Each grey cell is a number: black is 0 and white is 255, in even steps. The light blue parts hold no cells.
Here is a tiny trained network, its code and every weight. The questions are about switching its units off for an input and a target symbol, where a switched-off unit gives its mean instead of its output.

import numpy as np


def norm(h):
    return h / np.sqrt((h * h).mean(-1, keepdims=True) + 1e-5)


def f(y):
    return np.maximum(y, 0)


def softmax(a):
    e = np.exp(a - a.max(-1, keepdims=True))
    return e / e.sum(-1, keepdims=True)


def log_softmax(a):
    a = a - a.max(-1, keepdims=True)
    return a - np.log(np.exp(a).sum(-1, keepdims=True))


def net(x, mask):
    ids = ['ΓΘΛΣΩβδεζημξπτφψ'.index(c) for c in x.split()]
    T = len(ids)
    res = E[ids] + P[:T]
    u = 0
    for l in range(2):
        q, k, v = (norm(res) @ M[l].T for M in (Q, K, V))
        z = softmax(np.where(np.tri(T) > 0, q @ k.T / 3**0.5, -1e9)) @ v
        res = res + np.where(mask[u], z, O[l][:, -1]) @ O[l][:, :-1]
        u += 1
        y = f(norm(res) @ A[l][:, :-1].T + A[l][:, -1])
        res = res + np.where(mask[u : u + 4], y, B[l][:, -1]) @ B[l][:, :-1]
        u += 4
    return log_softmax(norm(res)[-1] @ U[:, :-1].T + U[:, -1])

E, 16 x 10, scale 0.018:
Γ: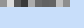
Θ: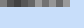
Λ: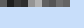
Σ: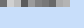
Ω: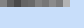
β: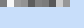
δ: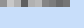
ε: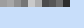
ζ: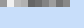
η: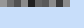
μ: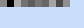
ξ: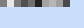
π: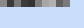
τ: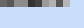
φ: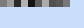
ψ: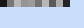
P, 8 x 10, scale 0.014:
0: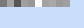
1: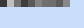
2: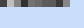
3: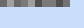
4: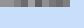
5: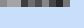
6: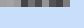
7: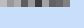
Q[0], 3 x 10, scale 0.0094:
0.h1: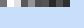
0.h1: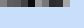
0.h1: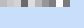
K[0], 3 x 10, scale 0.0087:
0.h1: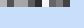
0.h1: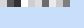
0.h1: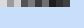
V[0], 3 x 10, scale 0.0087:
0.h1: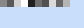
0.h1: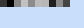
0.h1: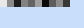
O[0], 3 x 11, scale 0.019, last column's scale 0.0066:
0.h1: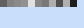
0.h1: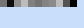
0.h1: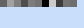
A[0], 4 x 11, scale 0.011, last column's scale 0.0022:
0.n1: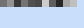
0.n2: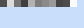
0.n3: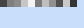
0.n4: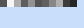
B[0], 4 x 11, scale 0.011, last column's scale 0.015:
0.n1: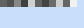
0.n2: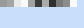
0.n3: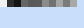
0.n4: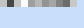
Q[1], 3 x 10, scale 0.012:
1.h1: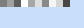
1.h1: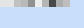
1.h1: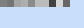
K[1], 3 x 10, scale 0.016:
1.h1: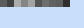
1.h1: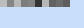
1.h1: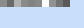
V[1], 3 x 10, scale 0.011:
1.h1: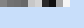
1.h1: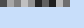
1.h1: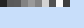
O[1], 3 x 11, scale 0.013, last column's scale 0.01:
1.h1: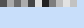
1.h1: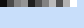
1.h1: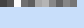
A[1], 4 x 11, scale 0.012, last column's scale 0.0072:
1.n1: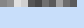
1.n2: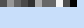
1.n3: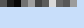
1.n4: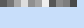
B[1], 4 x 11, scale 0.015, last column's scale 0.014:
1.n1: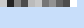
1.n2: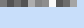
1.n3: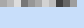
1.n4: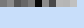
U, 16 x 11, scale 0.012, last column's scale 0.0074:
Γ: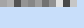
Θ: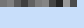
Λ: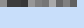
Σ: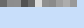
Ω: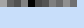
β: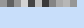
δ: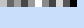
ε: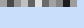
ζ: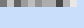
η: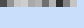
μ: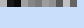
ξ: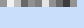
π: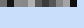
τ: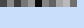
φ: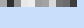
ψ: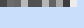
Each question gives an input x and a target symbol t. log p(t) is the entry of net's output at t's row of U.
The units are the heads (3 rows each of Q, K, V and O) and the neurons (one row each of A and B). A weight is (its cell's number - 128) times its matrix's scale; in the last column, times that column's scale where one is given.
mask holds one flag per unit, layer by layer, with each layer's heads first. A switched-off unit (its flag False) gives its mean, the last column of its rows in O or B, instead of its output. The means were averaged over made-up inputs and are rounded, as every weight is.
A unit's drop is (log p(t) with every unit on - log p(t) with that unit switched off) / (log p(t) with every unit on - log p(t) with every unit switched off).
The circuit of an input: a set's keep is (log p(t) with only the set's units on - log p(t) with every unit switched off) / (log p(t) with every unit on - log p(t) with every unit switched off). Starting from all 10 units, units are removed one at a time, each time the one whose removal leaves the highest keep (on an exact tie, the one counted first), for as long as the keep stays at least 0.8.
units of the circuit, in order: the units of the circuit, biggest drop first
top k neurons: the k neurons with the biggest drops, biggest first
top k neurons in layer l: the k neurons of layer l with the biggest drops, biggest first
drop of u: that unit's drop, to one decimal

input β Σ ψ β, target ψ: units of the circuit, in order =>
0.h1
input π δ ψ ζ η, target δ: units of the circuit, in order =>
1.h1, 0.n2
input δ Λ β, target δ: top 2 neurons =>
1.n1, 0.n1
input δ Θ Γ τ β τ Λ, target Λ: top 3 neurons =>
1.n2, 0.n1, 0.n2
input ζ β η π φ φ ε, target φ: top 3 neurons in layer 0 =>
0.n4, 0.n2, 0.n1
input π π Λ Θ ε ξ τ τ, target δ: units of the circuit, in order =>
1.h1, 0.n2
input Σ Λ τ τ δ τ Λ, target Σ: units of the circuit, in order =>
0.h1, 1.h1, 0.n2, 0.n4
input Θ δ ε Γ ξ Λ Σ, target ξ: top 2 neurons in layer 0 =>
0.n4, 0.n3
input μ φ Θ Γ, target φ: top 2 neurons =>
0.n4, 1.n1
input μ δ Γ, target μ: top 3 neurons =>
0.n3, 0.n1, 1.n1
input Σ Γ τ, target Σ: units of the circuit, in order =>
0.h1, 1.h1, 0.n2
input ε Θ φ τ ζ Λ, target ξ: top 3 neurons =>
1.n3, 1.n1, 0.n1
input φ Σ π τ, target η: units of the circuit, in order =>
0.h1, 1.n3, 1.h1
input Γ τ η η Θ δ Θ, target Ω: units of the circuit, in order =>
0.h1
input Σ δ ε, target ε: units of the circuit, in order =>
0.h1, 0.n4
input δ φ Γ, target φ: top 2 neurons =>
1.n1, 0.n4
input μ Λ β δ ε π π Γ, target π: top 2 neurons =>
1.n1, 1.n4
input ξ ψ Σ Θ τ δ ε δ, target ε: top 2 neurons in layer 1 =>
1.n1, 1.n4
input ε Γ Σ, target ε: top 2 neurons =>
0.n4, 1.n1
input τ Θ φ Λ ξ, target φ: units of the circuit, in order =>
0.n4
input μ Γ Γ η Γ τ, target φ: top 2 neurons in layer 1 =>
1.n3, 1.n4
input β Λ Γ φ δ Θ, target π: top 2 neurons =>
0.n1, 0.n2
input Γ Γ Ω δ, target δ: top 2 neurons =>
1.n1, 0.n4
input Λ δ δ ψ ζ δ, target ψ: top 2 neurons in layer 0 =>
0.n1, 0.n4
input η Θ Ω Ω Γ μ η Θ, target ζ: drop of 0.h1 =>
0.9
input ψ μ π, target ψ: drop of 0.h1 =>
0.5
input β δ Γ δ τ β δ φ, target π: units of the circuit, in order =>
0.n1
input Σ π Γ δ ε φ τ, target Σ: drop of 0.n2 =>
0.3
